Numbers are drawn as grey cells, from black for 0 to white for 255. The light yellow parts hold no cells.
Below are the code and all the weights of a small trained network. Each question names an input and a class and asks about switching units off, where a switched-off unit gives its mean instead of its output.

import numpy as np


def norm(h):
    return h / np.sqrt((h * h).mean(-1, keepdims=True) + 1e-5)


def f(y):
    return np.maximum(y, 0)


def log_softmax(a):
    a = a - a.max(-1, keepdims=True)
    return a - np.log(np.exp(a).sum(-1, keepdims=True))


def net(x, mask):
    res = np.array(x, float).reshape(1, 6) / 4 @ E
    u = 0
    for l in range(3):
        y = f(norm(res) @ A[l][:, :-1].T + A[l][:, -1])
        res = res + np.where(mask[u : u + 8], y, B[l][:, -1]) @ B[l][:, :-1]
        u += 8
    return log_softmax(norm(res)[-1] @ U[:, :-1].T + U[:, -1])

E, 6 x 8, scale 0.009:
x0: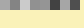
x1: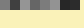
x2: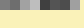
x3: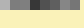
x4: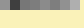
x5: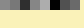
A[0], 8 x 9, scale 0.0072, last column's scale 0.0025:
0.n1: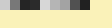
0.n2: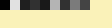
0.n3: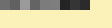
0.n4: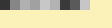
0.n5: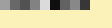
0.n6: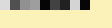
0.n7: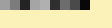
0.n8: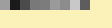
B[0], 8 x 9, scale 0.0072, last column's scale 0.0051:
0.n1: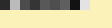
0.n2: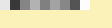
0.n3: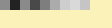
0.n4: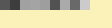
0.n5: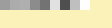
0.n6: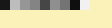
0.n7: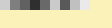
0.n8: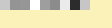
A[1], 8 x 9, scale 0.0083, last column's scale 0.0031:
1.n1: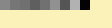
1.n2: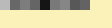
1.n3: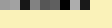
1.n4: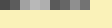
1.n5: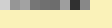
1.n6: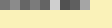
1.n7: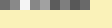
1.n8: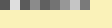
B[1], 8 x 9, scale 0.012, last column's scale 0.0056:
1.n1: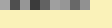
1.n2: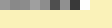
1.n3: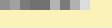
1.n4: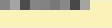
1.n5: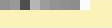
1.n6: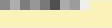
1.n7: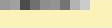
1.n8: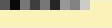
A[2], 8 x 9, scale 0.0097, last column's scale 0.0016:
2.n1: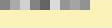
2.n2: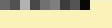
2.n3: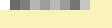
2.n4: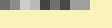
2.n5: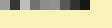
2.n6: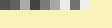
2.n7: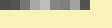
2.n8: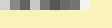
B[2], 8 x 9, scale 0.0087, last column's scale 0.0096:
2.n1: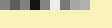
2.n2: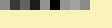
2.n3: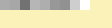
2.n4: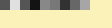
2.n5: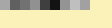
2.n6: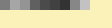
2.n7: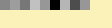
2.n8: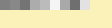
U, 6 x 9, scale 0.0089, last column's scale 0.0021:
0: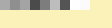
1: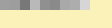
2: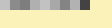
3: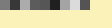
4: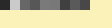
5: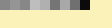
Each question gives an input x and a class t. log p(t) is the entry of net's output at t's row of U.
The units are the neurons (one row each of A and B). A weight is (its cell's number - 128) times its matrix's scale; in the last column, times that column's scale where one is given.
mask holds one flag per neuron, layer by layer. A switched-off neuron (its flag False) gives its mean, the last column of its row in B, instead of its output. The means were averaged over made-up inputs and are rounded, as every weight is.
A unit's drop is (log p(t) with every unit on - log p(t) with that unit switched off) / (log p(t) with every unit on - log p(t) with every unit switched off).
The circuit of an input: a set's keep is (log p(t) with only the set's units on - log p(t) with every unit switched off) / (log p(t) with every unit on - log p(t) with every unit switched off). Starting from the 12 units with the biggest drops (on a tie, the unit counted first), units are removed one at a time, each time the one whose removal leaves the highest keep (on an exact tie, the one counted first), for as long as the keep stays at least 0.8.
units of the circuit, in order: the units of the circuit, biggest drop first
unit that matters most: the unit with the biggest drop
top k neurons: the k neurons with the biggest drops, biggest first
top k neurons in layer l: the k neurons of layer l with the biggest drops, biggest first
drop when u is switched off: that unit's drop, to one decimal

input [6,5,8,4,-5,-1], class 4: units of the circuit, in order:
(2.n4)
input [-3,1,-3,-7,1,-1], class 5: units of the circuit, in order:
(0.n4; 2.n7)
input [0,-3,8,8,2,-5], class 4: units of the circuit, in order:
(0.n6; 2.n4)
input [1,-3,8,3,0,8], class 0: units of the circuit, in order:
(1.n3; 0.n7)
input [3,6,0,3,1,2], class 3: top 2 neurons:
(0.n3; 0.n8)
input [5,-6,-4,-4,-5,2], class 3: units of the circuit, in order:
(1.n8; 0.n2; 0.n8; 2.n8)
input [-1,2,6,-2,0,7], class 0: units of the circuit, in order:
(0.n7; 1.n3)
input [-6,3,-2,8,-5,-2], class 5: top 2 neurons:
(0.n2; 1.n2)
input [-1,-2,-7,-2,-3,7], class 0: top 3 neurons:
(0.n7; 0.n5; 1.n3)
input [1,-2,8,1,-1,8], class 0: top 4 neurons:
(1.n3; 0.n7; 0.n5; 0.n1)
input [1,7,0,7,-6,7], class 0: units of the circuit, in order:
(0.n7; 0.n3)
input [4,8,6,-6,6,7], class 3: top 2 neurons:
(0.n3; 1.n5)
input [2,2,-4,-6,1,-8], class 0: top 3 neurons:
(2.n1; 2.n6; 1.n5)
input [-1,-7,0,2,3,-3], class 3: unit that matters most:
1.n8
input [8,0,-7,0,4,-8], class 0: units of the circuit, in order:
(2.n1; 2.n6)
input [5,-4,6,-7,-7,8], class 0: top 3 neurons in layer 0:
(0.n7; 0.n5; 0.n8)
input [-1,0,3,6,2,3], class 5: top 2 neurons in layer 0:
(0.n6; 0.n8)
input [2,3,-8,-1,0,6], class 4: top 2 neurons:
(0.n1; 2.n3)
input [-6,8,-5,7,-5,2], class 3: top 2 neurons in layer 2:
(2.n5; 2.n2)
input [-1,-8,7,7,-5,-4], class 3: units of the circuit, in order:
(1.n8)
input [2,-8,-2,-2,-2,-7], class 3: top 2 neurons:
(1.n8; 0.n2)
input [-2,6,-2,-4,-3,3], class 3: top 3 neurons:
(0.n3; 1.n5; 0.n4)
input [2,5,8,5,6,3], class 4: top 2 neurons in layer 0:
(0.n6; 0.n2)
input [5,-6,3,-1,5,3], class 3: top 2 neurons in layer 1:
(1.n8; 1.n5)
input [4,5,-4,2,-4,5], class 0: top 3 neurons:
(0.n7; 0.n8; 0.n5)
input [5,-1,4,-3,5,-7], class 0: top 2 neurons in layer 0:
(0.n2; 0.n8)
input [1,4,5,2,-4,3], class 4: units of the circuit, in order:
(0.n6)
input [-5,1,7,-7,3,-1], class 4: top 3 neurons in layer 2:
(2.n4; 2.n3; 2.n5)
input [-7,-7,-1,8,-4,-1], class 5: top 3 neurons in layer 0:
(0.n2; 0.n7; 0.n5)
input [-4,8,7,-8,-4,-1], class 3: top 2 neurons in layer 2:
(2.n5; 2.n2)
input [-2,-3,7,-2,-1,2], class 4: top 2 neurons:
(0.n6; 2.n4)
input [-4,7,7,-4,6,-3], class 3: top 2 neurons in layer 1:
(1.n5; 1.n3)
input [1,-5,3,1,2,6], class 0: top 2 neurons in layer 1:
(1.n3; 1.n2)
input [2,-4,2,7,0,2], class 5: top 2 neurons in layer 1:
(1.n2; 1.n5)
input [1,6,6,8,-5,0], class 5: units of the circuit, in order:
(1.n2)
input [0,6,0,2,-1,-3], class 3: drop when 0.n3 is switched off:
0.8
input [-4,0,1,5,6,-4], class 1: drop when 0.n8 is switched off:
-0.1
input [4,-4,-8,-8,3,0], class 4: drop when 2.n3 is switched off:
0.2
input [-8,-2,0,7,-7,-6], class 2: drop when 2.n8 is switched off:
0.0
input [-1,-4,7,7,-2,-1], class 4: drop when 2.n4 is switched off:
0.1
